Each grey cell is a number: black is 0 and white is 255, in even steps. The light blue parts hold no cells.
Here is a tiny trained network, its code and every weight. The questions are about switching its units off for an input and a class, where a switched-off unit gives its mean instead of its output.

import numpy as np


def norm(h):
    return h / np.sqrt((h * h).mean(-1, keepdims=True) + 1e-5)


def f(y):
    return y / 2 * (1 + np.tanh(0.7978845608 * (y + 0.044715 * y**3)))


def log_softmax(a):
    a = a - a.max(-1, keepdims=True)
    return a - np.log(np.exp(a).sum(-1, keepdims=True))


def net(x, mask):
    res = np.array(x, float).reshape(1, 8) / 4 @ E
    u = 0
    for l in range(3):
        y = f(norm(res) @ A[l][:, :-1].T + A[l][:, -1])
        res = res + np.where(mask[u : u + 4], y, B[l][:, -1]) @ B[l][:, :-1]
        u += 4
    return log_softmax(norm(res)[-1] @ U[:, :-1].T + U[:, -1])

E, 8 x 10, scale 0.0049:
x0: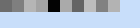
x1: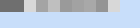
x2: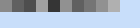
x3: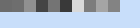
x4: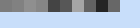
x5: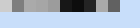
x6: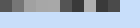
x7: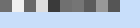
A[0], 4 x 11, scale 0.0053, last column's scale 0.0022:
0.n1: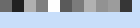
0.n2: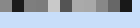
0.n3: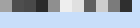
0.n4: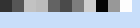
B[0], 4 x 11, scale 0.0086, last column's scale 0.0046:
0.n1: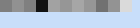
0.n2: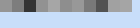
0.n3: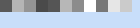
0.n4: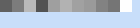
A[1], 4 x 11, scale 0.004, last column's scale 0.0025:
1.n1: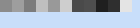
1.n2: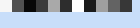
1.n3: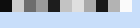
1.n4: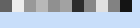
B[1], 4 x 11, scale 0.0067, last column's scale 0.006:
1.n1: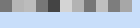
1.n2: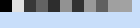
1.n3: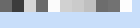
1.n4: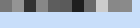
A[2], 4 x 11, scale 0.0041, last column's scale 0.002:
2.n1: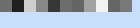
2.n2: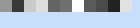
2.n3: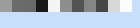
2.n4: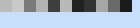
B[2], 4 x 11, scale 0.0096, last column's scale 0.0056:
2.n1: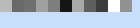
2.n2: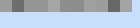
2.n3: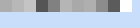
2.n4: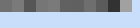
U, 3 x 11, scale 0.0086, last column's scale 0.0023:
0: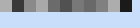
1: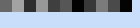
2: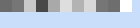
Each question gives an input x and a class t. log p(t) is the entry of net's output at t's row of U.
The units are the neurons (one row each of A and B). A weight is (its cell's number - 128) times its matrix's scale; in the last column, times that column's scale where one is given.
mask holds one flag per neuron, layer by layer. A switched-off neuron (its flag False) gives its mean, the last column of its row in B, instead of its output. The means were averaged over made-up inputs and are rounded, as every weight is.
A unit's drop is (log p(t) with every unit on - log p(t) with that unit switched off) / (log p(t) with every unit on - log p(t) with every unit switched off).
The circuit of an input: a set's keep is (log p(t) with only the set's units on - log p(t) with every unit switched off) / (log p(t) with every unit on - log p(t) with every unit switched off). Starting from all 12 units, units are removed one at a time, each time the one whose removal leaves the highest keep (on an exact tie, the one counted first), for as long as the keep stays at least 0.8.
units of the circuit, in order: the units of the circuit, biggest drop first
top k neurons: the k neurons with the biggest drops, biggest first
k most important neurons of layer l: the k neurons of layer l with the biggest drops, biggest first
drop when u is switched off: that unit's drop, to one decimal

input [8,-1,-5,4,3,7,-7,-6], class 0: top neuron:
1.n3
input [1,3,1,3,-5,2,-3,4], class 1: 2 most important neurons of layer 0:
0.n4, 0.n1
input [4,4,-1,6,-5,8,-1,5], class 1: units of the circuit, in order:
1.n3, 1.n4
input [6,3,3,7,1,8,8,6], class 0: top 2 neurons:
2.n1, 0.n4
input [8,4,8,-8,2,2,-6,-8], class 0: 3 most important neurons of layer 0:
0.n1, 0.n3, 0.n2
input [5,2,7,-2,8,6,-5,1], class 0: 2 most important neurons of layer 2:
2.n1, 2.n2
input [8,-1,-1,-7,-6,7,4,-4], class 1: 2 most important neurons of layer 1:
1.n3, 1.n4
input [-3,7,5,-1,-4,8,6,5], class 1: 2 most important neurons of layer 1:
1.n3, 1.n4
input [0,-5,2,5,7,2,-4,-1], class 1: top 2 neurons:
1.n2, 0.n4
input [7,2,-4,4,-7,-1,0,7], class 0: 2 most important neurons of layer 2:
2.n1, 2.n3
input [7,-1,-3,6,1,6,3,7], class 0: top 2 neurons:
2.n1, 1.n2
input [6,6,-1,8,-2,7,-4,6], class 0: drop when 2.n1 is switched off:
0.2
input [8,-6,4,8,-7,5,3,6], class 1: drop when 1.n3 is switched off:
0.1
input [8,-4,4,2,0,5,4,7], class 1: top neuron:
2.n4
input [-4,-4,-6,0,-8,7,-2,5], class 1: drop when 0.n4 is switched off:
0.0
